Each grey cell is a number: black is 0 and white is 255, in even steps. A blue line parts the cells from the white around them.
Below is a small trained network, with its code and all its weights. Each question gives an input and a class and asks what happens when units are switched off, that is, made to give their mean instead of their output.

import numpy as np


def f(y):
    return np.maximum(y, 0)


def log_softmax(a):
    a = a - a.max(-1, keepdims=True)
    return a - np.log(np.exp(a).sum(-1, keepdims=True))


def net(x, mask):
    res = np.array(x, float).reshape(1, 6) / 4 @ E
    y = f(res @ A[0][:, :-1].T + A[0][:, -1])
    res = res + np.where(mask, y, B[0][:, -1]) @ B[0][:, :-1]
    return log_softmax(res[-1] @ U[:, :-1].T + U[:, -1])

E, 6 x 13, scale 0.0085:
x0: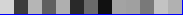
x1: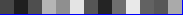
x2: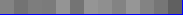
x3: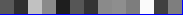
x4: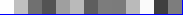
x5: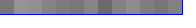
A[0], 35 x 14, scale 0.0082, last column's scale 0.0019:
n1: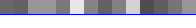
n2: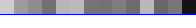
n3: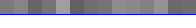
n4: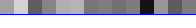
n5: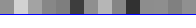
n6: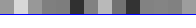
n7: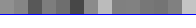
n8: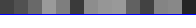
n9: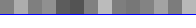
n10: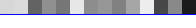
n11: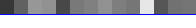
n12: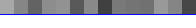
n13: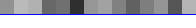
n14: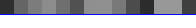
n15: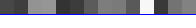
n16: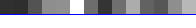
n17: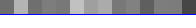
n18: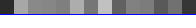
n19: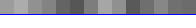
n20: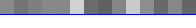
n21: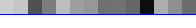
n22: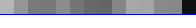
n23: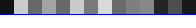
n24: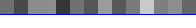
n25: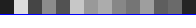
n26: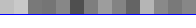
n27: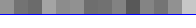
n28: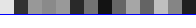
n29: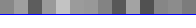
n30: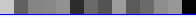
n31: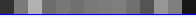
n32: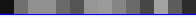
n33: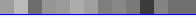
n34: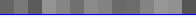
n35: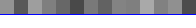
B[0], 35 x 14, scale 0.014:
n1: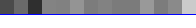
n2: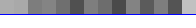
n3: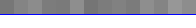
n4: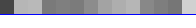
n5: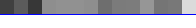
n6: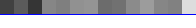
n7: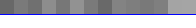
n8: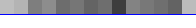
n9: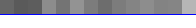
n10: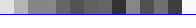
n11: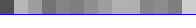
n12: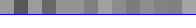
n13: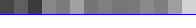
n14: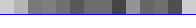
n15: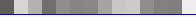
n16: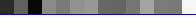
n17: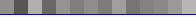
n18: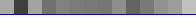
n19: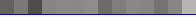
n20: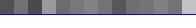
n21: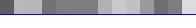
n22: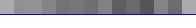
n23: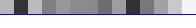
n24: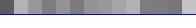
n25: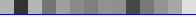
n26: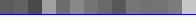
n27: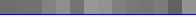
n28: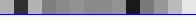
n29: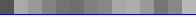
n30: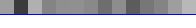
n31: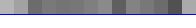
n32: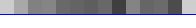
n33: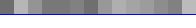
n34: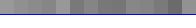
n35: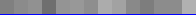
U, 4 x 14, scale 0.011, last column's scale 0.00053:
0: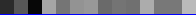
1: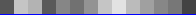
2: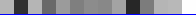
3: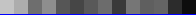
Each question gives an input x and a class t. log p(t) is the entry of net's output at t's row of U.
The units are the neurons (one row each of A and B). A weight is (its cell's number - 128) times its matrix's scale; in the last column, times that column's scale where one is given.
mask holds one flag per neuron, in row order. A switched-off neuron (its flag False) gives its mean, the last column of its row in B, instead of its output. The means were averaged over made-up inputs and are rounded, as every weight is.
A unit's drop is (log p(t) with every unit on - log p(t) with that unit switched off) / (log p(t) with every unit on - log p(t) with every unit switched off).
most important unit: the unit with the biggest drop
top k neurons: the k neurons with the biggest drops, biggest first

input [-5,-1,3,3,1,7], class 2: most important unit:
n23
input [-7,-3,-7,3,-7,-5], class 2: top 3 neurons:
n23, n25, n10
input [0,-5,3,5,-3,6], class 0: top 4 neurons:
n21, n13, n5, n6
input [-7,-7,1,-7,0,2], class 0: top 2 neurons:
n6, n5
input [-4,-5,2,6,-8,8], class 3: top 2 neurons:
n32, n14
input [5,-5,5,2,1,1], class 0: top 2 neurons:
n23, n25
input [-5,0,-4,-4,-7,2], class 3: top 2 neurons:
n14, n32
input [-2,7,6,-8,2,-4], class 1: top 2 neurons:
n21, n4
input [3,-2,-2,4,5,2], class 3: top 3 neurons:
n21, n10, n4
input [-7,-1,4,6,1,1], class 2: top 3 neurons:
n23, n25, n18
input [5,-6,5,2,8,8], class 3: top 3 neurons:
n10, n2, n16
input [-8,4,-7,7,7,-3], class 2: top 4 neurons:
n23, n25, n18, n21
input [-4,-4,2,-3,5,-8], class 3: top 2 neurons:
n10, n16
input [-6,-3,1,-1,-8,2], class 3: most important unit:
n32
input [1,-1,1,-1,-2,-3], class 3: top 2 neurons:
n16, n23
